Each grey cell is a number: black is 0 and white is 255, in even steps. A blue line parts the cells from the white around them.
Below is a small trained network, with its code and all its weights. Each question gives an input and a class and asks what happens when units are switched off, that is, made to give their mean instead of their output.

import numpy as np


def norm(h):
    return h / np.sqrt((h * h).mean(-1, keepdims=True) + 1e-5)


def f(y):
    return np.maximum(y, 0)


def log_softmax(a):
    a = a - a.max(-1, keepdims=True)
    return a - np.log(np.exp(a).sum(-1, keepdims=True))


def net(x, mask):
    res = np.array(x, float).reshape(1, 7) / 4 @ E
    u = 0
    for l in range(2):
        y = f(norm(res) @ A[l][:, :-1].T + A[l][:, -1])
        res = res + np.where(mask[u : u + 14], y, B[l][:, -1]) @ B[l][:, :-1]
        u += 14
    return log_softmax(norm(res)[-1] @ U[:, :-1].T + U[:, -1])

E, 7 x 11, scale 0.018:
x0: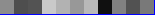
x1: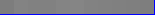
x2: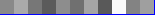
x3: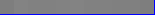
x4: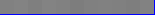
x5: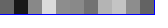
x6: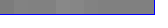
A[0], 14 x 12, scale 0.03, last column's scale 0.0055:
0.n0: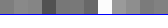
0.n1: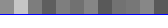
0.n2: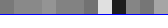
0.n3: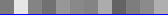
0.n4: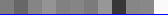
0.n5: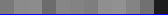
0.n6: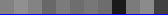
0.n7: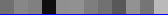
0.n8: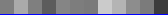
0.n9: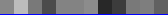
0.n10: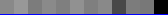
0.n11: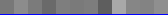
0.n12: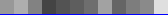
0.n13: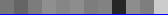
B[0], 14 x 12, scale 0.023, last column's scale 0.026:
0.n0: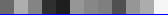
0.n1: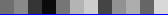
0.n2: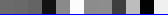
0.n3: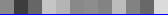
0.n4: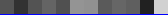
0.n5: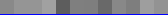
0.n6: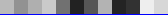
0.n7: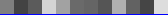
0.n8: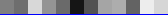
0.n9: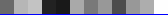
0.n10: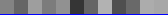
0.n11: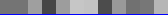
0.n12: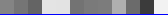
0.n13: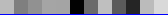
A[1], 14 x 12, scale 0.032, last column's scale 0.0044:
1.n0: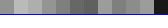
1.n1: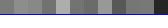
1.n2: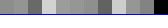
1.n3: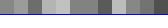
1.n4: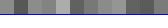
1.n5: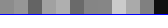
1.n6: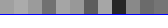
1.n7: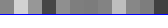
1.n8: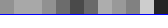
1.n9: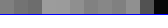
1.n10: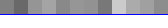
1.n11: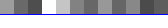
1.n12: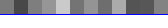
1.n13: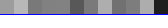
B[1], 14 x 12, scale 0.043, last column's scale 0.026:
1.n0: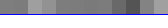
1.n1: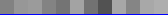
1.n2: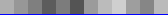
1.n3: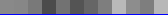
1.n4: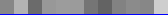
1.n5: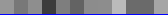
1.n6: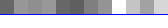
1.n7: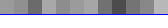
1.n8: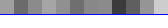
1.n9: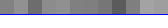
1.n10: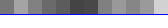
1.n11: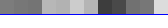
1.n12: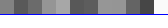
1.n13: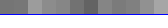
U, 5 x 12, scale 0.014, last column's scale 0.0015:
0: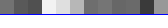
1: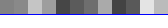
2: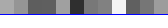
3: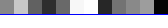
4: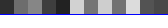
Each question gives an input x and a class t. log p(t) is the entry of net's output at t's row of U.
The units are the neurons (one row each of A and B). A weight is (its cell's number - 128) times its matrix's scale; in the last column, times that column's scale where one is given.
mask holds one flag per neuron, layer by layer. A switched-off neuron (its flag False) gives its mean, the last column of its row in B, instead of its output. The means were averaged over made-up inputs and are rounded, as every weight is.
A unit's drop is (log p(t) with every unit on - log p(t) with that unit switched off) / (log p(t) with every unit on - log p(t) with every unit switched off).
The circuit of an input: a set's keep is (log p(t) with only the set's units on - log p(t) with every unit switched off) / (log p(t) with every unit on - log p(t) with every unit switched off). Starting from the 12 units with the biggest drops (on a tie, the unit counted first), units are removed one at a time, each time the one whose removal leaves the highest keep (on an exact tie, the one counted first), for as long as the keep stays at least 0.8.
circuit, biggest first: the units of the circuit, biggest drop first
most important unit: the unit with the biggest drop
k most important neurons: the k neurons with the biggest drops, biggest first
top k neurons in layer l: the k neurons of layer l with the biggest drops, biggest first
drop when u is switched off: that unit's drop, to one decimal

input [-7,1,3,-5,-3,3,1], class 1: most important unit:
0.n8
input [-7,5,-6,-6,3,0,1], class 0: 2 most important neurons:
0.n12; 0.n9
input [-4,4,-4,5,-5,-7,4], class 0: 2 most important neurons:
0.n12; 0.n7
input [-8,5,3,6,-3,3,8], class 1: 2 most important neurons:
0.n8; 0.n0
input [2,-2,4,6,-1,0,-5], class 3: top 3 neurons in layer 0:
0.n12; 0.n7; 0.n3
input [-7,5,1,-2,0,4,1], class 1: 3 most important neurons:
0.n8; 0.n1; 0.n4
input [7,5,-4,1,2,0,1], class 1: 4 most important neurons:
0.n12; 0.n7; 0.n3; 0.n2
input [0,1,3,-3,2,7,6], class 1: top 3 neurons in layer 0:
0.n12; 0.n2; 0.n7
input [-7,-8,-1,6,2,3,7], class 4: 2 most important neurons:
0.n0; 0.n2
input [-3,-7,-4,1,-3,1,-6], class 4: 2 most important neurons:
0.n2; 0.n0
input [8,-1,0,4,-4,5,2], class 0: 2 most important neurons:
0.n9; 0.n0
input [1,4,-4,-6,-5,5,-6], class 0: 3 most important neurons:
0.n9; 0.n0; 0.n1
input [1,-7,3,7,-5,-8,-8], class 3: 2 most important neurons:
0.n1; 0.n9
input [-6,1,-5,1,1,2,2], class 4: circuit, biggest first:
0.n2
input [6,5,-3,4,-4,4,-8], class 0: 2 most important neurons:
0.n9; 0.n0
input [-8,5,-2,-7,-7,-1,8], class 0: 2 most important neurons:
0.n12; 0.n9
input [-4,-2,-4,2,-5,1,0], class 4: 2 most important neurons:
0.n2; 0.n0
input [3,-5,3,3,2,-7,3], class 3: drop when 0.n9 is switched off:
1.0
